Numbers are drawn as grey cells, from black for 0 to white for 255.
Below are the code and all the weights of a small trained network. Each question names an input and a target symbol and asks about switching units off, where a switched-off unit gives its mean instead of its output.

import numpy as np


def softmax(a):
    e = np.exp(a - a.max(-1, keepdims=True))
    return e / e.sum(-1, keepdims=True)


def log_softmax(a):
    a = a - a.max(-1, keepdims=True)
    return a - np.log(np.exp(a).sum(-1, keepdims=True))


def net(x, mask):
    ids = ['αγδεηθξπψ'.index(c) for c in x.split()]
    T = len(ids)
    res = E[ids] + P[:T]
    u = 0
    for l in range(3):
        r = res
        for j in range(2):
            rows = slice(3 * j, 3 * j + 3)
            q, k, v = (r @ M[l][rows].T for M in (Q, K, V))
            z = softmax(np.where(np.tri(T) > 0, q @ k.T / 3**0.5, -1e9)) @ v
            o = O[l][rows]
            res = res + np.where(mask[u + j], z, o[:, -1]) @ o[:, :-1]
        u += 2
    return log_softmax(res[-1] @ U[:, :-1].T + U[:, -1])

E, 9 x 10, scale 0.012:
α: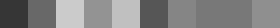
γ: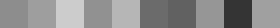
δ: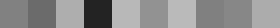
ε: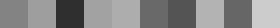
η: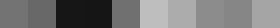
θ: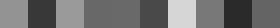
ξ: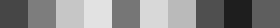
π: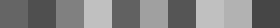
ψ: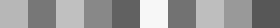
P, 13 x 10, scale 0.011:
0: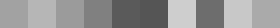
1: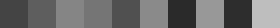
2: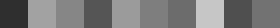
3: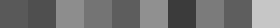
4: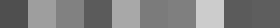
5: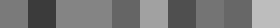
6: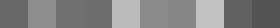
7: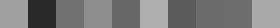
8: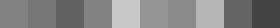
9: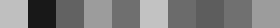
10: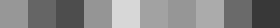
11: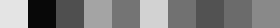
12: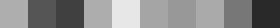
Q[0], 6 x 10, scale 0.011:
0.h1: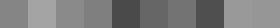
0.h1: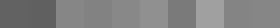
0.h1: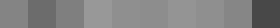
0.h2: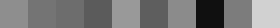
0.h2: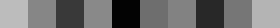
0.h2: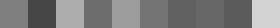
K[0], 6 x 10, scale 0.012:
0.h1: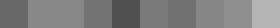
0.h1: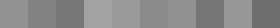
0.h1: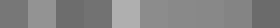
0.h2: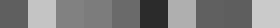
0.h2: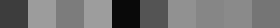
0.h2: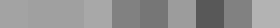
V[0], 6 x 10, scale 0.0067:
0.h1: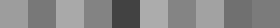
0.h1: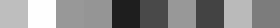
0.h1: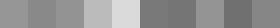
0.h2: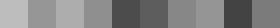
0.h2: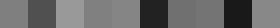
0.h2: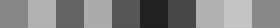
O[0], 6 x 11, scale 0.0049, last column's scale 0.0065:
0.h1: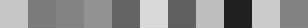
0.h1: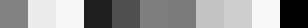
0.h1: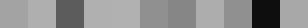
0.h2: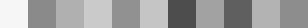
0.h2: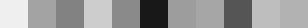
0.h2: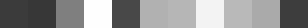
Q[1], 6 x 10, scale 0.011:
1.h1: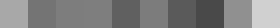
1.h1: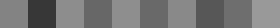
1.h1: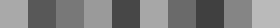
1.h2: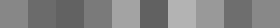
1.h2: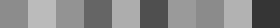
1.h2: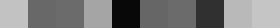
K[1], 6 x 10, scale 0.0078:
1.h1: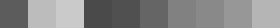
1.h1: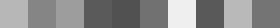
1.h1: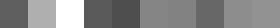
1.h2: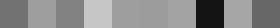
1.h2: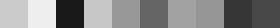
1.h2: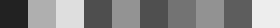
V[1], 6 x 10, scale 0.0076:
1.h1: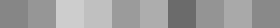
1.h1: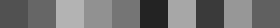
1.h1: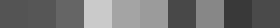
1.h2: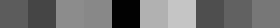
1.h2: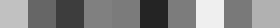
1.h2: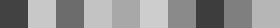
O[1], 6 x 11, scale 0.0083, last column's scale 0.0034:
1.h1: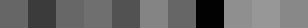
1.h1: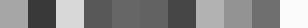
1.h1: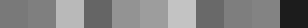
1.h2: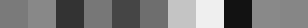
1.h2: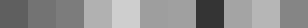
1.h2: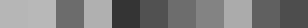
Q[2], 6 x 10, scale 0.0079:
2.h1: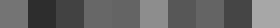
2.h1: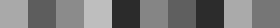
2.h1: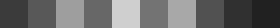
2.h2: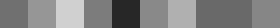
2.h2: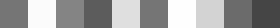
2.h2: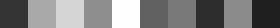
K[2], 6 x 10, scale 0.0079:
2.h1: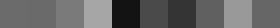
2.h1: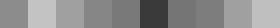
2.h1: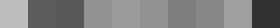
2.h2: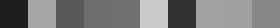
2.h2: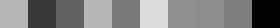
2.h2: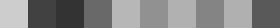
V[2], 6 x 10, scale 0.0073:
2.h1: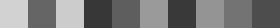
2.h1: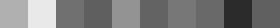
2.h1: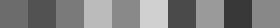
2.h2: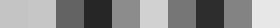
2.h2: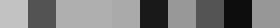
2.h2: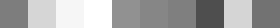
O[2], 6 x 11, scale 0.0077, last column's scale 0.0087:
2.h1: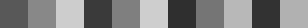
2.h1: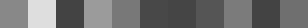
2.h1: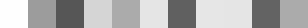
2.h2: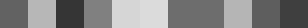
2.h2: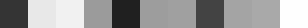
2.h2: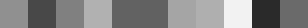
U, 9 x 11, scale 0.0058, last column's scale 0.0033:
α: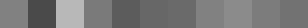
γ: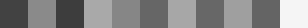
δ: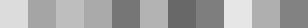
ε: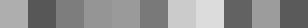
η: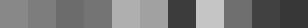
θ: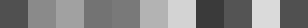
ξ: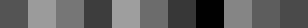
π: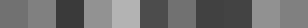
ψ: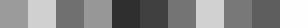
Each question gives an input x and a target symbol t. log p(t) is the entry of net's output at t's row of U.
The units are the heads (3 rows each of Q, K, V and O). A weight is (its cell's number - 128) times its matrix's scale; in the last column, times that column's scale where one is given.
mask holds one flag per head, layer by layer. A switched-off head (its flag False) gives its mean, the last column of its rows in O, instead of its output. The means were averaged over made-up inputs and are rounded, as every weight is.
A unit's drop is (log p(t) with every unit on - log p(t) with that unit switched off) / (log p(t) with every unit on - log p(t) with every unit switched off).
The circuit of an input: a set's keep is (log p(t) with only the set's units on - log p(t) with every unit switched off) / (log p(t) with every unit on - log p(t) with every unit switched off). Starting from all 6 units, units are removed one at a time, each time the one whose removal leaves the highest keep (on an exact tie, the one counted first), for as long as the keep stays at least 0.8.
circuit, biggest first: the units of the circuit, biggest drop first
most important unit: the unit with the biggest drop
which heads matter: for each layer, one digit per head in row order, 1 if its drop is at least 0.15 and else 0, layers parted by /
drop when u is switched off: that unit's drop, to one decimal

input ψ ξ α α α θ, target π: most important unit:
1.h1
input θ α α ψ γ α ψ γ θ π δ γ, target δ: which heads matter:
01 / 01 / 11
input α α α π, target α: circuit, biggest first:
[2.h1 1.h1 2.h2 0.h1]
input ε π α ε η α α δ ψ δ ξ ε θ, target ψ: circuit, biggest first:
[1.h2 2.h1 2.h2]
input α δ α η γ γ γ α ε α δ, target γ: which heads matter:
00 / 11 / 11
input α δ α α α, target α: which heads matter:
10 / 11 / 11
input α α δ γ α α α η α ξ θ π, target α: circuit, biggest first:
[2.h1 1.h1 0.h1 2.h2]
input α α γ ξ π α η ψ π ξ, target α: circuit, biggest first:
[0.h1 1.h1 2.h2 2.h1]
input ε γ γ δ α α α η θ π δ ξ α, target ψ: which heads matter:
00 / 01 / 00
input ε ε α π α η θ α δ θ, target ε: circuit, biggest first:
[0.h2 2.h1 1.h2]
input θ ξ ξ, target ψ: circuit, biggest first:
[0.h1 1.h2]
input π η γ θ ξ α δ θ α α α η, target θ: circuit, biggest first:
[0.h2 2.h2 1.h2]
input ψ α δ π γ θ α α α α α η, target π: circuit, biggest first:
[1.h1 0.h1 2.h2 0.h2]
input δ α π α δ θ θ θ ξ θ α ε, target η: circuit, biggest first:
[0.h1 2.h2 2.h1 1.h1]
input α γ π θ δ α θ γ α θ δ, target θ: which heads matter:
00 / 00 / 01
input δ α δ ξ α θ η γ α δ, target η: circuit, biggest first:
[0.h1 2.h2 1.h1 2.h1]
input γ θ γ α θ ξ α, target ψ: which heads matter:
00 / 01 / 10
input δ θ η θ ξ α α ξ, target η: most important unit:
0.h1
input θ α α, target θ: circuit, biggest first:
[1.h2 2.h2]
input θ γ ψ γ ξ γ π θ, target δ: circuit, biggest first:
[2.h1 0.h2 2.h2]
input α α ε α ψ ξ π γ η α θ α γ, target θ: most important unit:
2.h2
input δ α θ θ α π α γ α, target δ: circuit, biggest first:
[0.h1 2.h2 1.h2 0.h2]
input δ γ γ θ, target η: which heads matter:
10 / 10 / 11
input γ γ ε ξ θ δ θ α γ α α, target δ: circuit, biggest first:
[0.h1 1.h2 2.h2 1.h1]
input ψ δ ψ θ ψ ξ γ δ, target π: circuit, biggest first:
[1.h1 0.h1 2.h2 2.h1]
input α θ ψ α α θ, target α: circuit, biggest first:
[1.h1 2.h1 0.h1 2.h2]
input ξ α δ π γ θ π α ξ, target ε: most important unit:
1.h1
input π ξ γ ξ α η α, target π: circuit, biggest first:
[0.h1 2.h2 2.h1 1.h1]
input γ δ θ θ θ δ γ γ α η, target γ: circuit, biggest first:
[2.h2 0.h1 1.h1 1.h2]
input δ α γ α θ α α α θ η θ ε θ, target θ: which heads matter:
00 / 01 / 01
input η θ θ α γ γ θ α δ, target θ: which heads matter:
00 / 01 / 01
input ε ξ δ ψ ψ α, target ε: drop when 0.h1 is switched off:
0.3
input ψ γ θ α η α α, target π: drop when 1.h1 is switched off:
0.3
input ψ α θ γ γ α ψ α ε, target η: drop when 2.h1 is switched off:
0.4
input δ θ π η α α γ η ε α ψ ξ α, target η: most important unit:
0.h2
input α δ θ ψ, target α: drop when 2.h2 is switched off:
0.3
